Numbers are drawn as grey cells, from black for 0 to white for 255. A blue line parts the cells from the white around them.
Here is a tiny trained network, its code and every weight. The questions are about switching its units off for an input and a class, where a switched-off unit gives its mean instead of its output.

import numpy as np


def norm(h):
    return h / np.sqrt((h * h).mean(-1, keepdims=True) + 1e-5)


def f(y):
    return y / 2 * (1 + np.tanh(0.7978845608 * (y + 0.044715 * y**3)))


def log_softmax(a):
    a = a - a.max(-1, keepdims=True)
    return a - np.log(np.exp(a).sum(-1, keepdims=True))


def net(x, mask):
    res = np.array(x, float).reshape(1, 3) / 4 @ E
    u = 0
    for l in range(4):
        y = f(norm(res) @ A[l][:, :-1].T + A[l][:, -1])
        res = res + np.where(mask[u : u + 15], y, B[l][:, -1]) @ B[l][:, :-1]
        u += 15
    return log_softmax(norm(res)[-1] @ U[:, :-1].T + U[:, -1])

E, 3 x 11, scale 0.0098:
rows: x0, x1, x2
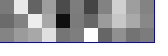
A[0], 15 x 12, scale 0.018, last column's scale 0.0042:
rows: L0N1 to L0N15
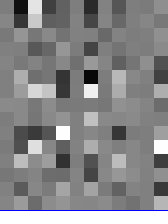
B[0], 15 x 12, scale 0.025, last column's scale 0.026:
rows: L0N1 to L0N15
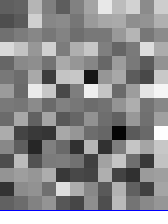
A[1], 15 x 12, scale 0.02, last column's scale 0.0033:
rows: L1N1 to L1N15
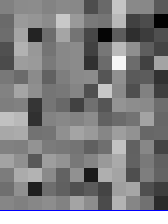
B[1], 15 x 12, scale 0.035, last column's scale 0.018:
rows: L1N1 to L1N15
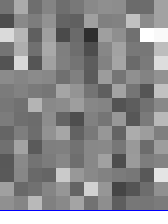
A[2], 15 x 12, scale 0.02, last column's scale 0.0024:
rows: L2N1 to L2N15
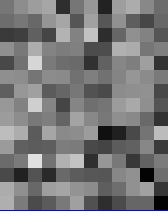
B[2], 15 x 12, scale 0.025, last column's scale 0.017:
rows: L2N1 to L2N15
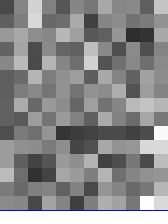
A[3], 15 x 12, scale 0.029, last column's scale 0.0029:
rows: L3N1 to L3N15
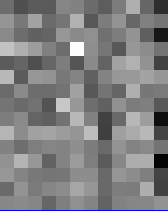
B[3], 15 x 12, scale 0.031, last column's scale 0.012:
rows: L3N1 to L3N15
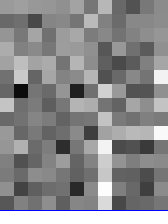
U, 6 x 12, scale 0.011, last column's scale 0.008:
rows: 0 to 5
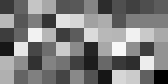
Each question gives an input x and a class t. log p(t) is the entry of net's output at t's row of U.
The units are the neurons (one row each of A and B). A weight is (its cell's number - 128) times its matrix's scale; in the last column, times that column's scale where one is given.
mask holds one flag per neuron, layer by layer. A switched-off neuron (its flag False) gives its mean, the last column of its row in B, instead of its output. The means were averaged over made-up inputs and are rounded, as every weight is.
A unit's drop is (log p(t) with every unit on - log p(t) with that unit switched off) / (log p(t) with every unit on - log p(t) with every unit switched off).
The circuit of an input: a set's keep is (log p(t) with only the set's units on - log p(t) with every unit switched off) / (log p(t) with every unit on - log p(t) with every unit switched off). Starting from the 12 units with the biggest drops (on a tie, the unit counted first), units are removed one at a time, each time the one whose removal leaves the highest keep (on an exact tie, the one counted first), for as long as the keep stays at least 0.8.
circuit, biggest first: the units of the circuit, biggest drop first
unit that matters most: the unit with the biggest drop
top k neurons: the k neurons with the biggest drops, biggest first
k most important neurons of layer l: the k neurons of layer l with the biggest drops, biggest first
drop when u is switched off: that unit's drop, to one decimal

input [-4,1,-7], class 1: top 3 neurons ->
(L0N11, L0N7, L0N10)
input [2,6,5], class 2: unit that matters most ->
L0N7
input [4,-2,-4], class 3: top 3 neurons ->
(L0N7, L0N6, L0N10)
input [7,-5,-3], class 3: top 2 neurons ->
(L0N7, L0N6)
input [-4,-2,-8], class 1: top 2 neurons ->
(L0N1, L0N10)
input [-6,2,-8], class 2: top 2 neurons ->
(L0N1, L0N6)
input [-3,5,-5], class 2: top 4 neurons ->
(L0N1, L0N2, L0N11, L0N14)
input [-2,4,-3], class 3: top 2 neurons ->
(L0N7, L0N6)
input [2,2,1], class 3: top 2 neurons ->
(L0N12, L0N10)
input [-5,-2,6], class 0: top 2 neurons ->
(L0N7, L1N3)
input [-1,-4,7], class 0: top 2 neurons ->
(L0N1, L1N3)
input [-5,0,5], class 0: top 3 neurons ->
(L0N1, L0N2, L1N3)
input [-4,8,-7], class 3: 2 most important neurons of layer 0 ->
(L0N7, L0N6)
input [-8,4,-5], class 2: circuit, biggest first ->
(L0N1)
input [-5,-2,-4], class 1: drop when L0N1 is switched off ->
0.9
